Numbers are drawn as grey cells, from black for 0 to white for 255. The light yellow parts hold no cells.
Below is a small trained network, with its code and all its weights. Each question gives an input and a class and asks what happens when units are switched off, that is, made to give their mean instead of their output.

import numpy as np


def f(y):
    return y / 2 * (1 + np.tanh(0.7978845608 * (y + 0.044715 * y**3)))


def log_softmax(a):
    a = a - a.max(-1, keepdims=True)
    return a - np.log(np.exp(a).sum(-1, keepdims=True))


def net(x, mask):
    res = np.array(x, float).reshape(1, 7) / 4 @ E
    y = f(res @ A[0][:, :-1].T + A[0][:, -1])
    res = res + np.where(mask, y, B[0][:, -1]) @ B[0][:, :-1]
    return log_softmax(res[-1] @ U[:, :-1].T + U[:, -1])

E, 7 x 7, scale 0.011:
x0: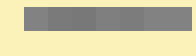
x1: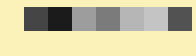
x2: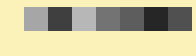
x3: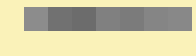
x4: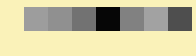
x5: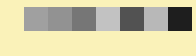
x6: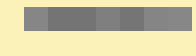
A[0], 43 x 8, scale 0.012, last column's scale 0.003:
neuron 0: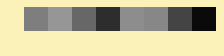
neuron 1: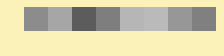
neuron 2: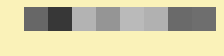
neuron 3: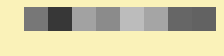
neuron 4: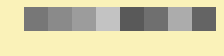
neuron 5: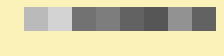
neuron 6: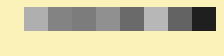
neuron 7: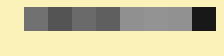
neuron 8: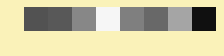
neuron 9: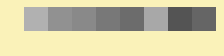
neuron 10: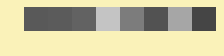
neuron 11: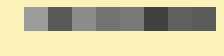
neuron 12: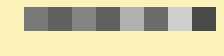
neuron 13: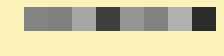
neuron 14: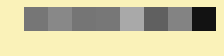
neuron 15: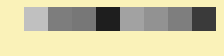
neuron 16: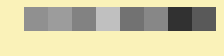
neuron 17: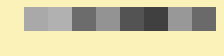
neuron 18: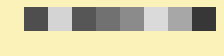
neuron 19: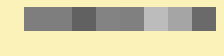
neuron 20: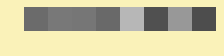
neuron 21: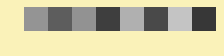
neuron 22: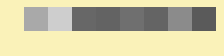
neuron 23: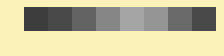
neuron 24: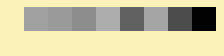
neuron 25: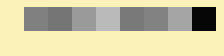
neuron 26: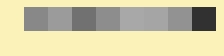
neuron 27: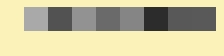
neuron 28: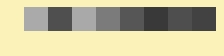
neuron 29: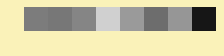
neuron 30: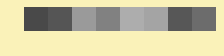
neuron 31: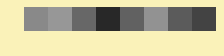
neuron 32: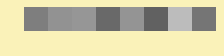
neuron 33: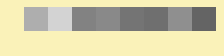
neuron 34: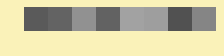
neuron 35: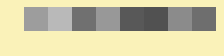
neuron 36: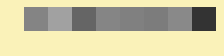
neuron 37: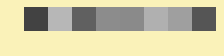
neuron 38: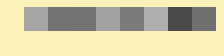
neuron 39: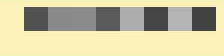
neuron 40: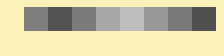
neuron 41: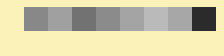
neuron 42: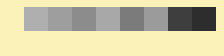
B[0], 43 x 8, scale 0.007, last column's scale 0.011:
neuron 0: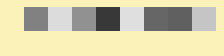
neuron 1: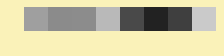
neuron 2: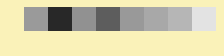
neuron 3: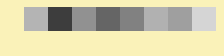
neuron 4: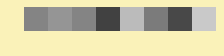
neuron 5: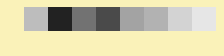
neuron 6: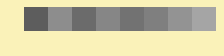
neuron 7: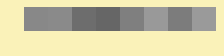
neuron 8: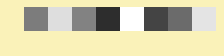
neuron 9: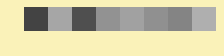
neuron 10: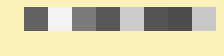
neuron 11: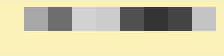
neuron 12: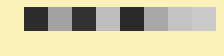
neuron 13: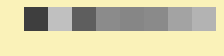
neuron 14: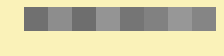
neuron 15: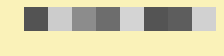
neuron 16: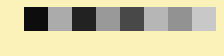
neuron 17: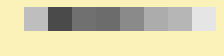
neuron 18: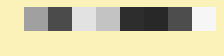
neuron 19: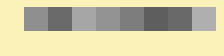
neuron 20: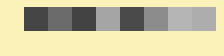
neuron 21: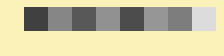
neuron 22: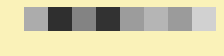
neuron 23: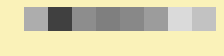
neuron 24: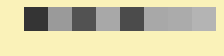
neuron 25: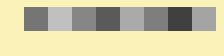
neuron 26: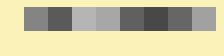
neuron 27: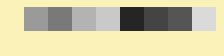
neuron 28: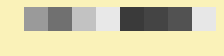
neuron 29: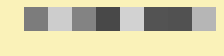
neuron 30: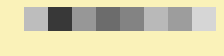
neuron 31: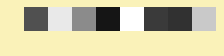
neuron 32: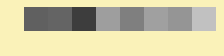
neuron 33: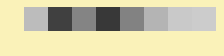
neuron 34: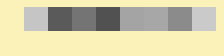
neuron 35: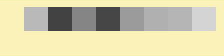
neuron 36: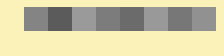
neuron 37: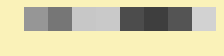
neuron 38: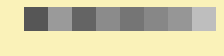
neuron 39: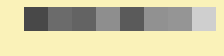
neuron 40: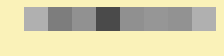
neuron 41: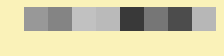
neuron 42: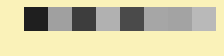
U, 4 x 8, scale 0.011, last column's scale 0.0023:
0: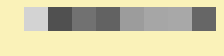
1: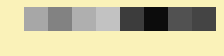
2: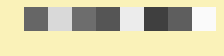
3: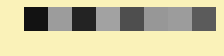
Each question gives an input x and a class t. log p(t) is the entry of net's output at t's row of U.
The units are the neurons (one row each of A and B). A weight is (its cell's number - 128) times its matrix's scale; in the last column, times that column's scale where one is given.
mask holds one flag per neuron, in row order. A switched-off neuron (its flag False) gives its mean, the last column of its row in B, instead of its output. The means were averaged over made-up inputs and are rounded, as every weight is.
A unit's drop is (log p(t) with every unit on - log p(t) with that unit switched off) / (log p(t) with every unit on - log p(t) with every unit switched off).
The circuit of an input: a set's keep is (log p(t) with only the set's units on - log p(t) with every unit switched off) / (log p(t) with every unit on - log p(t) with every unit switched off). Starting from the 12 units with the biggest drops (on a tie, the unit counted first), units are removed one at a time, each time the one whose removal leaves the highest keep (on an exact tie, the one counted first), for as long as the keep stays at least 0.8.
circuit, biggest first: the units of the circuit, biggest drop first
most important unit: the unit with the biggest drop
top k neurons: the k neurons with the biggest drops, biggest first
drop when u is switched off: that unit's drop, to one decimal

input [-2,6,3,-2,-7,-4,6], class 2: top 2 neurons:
[neuron 8; neuron 10]
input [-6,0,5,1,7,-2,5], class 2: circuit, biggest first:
[neuron 31]
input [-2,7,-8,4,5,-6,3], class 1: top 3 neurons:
[neuron 18; neuron 1; neuron 37]
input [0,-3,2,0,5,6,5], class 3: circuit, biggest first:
[neuron 42; neuron 16]
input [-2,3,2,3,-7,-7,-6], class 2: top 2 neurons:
[neuron 8; neuron 10]
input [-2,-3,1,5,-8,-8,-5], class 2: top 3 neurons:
[neuron 8; neuron 10; neuron 29]
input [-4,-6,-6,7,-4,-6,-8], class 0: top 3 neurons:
[neuron 5; neuron 33; neuron 22]
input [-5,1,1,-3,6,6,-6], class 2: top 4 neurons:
[neuron 31; neuron 0; neuron 12; neuron 21]
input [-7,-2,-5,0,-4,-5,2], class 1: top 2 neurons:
[neuron 18; neuron 37]
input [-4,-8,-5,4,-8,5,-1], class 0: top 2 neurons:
[neuron 5; neuron 33]
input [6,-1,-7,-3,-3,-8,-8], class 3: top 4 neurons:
[neuron 12; neuron 39; neuron 32; neuron 20]
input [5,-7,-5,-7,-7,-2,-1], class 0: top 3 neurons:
[neuron 5; neuron 33; neuron 17]
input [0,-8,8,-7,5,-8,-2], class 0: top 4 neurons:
[neuron 5; neuron 22; neuron 17; neuron 35]
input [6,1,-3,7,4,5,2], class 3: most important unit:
neuron 8
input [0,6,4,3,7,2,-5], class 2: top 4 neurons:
[neuron 31; neuron 0; neuron 15; neuron 5]
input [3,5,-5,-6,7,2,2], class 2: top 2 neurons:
[neuron 31; neuron 0]
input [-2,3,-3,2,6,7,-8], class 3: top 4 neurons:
[neuron 42; neuron 16; neuron 24; neuron 8]
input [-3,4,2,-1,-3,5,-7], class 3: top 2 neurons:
[neuron 16; neuron 42]
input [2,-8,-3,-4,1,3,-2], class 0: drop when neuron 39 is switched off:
0.0
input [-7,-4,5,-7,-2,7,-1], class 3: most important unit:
neuron 16
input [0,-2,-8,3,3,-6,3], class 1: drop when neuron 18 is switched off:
0.2
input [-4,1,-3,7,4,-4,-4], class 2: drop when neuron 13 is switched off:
-0.1
